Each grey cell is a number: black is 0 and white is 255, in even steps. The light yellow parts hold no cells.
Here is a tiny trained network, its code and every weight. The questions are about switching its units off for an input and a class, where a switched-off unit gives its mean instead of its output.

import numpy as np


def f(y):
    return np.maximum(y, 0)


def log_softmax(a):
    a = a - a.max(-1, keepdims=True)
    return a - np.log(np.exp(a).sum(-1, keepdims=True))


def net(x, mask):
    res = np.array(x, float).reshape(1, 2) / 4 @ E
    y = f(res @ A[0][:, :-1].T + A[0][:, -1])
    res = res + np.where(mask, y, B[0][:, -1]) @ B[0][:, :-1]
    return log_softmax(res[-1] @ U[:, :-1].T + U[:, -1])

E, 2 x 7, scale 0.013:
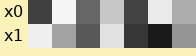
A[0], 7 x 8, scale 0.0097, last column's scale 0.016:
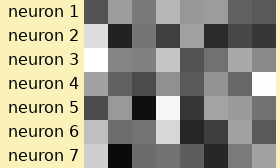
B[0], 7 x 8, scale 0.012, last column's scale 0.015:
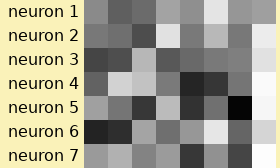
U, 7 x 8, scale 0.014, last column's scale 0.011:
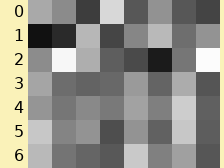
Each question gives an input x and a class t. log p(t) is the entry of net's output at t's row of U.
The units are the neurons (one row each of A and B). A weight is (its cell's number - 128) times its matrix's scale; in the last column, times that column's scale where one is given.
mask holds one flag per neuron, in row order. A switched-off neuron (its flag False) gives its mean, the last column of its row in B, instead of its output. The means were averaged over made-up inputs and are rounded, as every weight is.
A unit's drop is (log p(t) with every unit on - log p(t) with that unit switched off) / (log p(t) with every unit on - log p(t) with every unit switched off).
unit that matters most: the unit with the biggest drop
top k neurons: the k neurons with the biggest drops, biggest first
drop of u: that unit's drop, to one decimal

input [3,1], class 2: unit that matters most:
neuron 2
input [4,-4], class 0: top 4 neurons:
(neuron 6; neuron 3; neuron 4; neuron 1)
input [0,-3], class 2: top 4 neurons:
(neuron 6; neuron 3; neuron 2; neuron 1)
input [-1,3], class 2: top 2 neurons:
(neuron 4; neuron 7)
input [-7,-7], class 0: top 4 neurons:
(neuron 2; neuron 6; neuron 3; neuron 7)
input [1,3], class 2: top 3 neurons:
(neuron 4; neuron 2; neuron 1)
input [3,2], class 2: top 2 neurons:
(neuron 2; neuron 4)
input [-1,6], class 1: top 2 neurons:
(neuron 6; neuron 3)
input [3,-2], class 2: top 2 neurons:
(neuron 2; neuron 6)
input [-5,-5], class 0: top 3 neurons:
(neuron 6; neuron 3; neuron 2)
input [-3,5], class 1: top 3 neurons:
(neuron 6; neuron 3; neuron 5)
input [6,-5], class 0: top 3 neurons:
(neuron 6; neuron 3; neuron 5)
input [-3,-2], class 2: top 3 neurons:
(neuron 6; neuron 5; neuron 1)
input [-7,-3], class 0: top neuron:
(neuron 2)
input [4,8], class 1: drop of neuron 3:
0.4
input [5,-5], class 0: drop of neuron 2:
-0.1
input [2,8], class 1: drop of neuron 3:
0.2
